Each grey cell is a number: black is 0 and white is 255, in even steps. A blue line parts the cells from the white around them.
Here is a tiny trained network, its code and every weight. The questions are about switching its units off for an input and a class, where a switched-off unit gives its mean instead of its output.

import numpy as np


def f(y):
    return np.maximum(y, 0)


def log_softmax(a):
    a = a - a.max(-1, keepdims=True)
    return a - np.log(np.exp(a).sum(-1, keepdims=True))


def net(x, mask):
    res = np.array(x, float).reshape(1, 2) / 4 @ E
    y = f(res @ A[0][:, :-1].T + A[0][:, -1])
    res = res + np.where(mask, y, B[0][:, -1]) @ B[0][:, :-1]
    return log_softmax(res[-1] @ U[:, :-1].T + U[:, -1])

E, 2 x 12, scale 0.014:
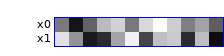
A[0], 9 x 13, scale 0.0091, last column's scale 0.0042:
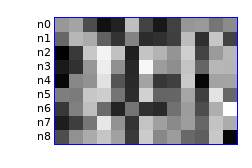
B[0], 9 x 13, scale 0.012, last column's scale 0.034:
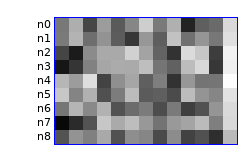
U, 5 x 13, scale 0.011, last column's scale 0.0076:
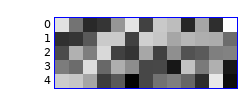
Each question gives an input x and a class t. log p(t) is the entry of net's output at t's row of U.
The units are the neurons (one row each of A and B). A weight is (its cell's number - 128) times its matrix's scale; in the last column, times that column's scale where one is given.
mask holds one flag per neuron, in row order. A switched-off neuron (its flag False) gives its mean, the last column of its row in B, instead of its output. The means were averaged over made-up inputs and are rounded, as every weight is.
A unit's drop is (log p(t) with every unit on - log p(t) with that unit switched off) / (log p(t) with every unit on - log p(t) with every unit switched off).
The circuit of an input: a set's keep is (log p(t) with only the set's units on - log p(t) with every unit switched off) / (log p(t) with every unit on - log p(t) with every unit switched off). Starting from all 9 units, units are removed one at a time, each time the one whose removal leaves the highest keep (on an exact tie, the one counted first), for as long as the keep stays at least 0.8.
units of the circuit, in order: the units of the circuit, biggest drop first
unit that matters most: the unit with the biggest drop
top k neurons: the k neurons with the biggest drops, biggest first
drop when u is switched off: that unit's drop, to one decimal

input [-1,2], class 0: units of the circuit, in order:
n6, n2
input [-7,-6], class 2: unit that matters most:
n1
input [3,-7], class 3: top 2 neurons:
n4, n5
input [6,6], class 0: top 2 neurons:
n3, n7
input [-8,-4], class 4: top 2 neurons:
n4, n3
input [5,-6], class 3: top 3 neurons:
n4, n5, n0
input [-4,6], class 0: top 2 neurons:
n6, n1
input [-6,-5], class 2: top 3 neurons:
n1, n6, n0
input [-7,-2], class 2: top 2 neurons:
n0, n1
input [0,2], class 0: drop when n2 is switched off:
0.2
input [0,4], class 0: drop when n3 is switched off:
0.1
